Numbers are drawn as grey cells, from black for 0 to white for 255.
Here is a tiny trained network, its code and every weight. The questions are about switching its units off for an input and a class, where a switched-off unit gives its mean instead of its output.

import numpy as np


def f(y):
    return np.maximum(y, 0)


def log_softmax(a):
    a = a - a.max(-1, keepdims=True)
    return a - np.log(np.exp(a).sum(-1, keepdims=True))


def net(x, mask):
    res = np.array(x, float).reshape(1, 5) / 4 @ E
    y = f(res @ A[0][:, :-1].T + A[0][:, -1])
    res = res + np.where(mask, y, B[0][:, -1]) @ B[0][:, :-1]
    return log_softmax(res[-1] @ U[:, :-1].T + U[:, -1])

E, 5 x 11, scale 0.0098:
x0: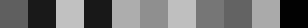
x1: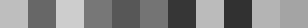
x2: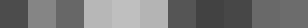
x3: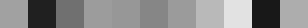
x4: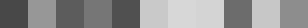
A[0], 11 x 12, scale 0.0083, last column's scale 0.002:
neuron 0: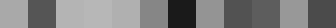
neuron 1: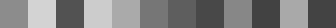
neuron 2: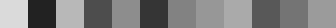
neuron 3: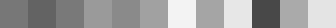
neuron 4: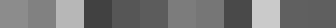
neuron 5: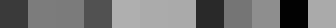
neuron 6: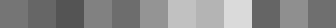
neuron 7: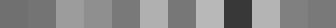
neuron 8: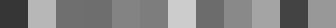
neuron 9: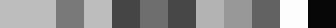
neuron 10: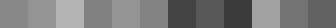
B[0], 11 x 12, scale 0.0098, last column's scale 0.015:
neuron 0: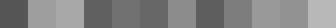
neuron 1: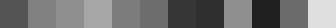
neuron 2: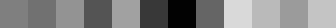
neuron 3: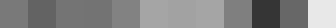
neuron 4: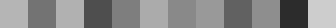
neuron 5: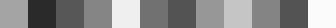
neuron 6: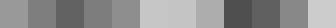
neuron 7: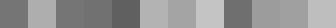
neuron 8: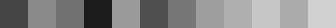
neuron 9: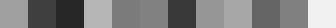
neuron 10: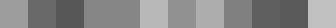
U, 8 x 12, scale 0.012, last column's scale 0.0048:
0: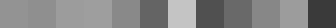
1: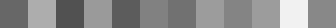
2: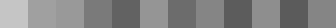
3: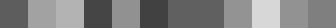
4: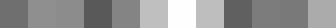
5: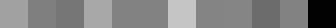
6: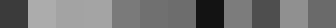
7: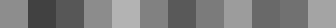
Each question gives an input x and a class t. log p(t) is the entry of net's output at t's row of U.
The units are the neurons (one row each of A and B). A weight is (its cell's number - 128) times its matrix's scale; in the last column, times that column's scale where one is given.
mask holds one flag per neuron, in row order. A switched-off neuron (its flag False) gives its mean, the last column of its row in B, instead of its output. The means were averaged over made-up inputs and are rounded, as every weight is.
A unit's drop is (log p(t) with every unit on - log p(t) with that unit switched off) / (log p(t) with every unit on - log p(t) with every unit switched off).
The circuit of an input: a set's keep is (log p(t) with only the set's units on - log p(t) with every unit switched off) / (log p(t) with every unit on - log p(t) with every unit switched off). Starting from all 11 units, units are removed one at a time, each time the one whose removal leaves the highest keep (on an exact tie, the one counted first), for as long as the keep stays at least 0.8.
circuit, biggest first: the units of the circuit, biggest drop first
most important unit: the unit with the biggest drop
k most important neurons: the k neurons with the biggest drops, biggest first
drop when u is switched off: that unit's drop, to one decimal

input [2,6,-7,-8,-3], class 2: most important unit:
neuron 4
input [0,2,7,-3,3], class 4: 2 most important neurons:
[neuron 9; neuron 2]
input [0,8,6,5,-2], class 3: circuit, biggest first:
[neuron 0; neuron 5]
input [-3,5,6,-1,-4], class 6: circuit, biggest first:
[neuron 5; neuron 0]
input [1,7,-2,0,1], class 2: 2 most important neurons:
[neuron 8; neuron 4]
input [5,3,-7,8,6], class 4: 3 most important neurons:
[neuron 6; neuron 5; neuron 9]
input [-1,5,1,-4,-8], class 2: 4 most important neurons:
[neuron 10; neuron 5; neuron 8; neuron 4]
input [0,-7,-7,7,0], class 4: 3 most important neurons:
[neuron 6; neuron 5; neuron 3]
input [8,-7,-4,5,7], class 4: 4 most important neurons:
[neuron 6; neuron 9; neuron 3; neuron 1]
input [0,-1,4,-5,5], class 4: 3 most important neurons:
[neuron 2; neuron 9; neuron 1]
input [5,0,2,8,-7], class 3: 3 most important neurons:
[neuron 2; neuron 9; neuron 0]
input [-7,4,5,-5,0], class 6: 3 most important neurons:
[neuron 1; neuron 5; neuron 0]
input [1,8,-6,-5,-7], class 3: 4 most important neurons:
[neuron 2; neuron 0; neuron 6; neuron 3]
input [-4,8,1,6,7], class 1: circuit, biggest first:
[neuron 5]
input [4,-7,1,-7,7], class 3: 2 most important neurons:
[neuron 8; neuron 9]
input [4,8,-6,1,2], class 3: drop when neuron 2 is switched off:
1.0
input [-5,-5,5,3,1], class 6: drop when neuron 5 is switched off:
0.5
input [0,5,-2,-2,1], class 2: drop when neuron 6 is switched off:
0.2
